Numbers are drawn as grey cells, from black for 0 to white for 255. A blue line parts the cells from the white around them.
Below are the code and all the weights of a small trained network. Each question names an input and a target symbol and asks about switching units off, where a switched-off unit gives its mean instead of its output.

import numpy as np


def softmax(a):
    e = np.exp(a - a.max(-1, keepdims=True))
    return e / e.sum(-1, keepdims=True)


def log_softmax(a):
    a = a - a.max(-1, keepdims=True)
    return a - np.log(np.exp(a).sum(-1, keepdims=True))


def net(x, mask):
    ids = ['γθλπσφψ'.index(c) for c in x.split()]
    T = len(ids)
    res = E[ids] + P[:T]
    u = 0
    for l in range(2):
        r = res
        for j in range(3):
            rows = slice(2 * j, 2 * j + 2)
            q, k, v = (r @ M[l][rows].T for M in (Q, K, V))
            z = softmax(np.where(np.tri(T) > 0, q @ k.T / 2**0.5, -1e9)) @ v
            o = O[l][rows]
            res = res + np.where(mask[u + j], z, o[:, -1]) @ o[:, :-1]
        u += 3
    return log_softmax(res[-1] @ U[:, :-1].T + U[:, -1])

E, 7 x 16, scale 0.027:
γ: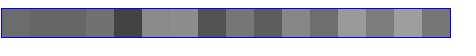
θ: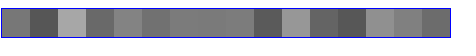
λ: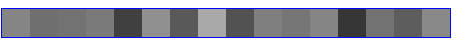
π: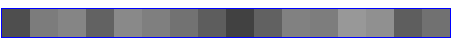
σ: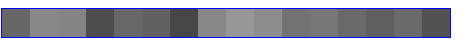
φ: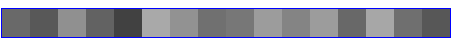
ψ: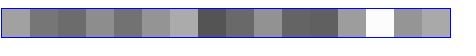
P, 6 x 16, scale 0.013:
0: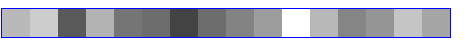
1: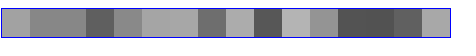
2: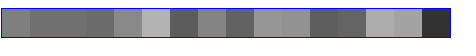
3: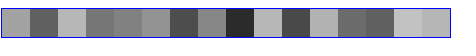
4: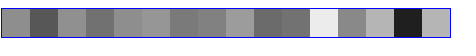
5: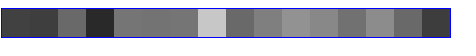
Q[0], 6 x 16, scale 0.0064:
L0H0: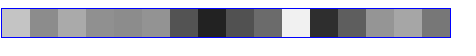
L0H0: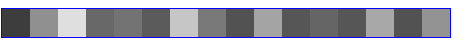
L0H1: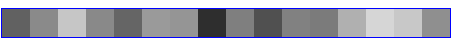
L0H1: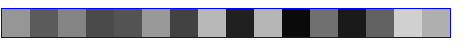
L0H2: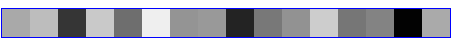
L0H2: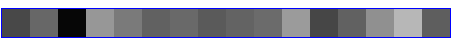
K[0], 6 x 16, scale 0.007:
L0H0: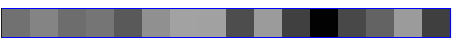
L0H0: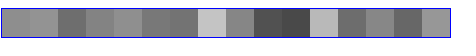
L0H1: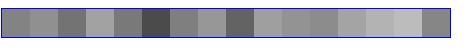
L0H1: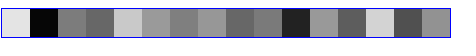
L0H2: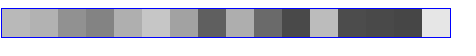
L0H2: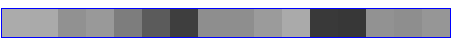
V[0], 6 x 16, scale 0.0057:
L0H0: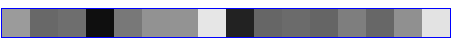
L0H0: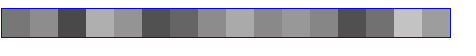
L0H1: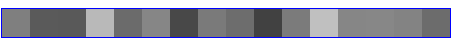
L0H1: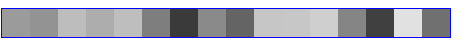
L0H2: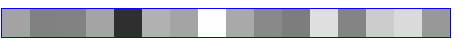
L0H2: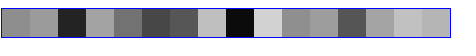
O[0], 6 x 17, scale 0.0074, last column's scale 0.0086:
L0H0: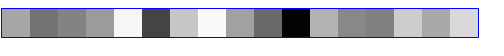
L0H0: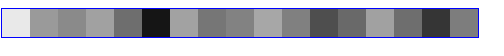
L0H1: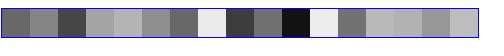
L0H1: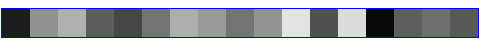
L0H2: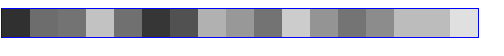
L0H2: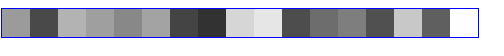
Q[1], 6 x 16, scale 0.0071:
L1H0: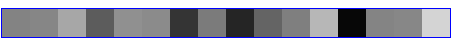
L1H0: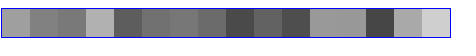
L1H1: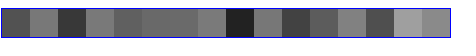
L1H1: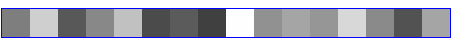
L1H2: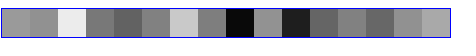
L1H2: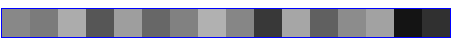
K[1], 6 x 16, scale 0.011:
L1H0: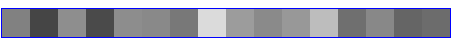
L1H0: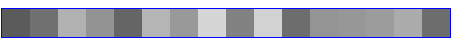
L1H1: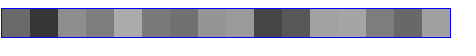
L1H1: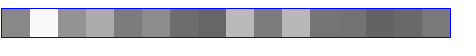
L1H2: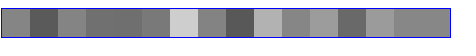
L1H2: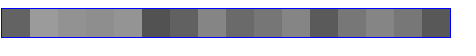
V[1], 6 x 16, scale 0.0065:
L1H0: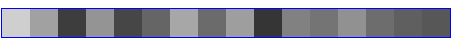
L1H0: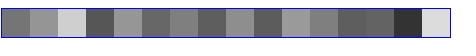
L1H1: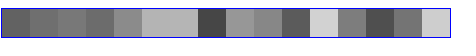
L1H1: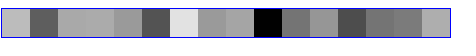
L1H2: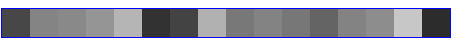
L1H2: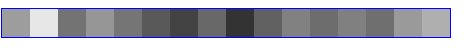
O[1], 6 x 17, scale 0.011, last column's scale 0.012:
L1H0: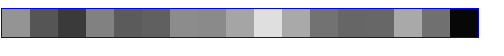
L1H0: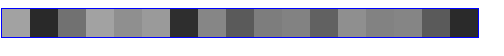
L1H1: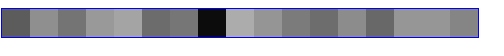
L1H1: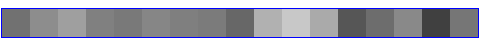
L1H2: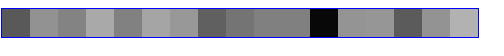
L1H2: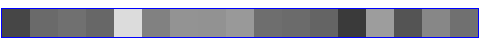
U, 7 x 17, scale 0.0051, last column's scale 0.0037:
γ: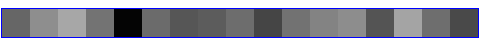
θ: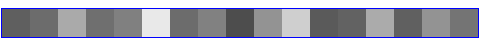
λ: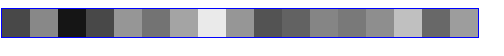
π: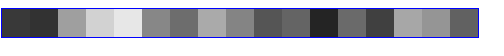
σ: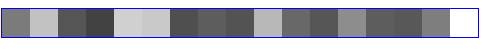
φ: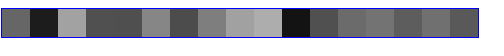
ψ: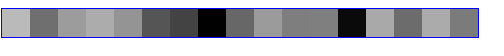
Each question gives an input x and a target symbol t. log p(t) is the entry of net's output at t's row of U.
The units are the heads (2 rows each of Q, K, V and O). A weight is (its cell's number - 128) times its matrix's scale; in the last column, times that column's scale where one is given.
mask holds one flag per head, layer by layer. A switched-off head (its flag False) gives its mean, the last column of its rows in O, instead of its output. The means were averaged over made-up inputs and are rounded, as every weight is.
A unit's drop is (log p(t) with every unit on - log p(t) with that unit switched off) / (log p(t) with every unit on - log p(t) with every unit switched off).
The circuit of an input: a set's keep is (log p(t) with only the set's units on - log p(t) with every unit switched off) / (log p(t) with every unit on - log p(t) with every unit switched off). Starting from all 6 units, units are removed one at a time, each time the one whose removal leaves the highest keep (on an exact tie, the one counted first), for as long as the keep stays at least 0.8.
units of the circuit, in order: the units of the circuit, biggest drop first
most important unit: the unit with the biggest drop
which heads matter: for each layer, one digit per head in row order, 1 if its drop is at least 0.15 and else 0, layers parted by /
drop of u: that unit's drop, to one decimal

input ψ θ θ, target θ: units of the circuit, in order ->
(L0H2; L1H1)
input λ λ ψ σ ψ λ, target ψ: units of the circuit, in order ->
(L0H1)
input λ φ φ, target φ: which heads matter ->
001 / 110
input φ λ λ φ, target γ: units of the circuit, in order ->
(L1H2; L0H1)
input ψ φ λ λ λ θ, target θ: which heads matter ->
001 / 011
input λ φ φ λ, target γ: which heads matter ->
000 / 001
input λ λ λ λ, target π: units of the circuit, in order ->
(L0H0; L1H2)
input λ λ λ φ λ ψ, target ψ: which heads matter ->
010 / 000
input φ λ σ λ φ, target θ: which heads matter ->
101 / 000
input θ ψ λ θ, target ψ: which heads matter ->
010 / 010
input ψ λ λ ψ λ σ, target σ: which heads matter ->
001 / 011
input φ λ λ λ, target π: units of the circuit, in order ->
(L0H0; L0H1; L1H0)
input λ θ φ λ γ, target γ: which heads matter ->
000 / 001
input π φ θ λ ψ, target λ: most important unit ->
L1H2
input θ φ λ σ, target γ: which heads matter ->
100 / 001
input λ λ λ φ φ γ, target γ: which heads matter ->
100 / 101
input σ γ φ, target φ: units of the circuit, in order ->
(L1H1; L1H0; L0H0)
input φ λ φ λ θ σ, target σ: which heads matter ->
001 / 000
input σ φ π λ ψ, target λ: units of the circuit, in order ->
(L1H1; L0H0)
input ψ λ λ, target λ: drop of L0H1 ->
0.1
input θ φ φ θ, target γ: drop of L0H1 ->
0.1
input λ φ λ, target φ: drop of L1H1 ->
0.2
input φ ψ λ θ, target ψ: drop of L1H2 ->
0.1
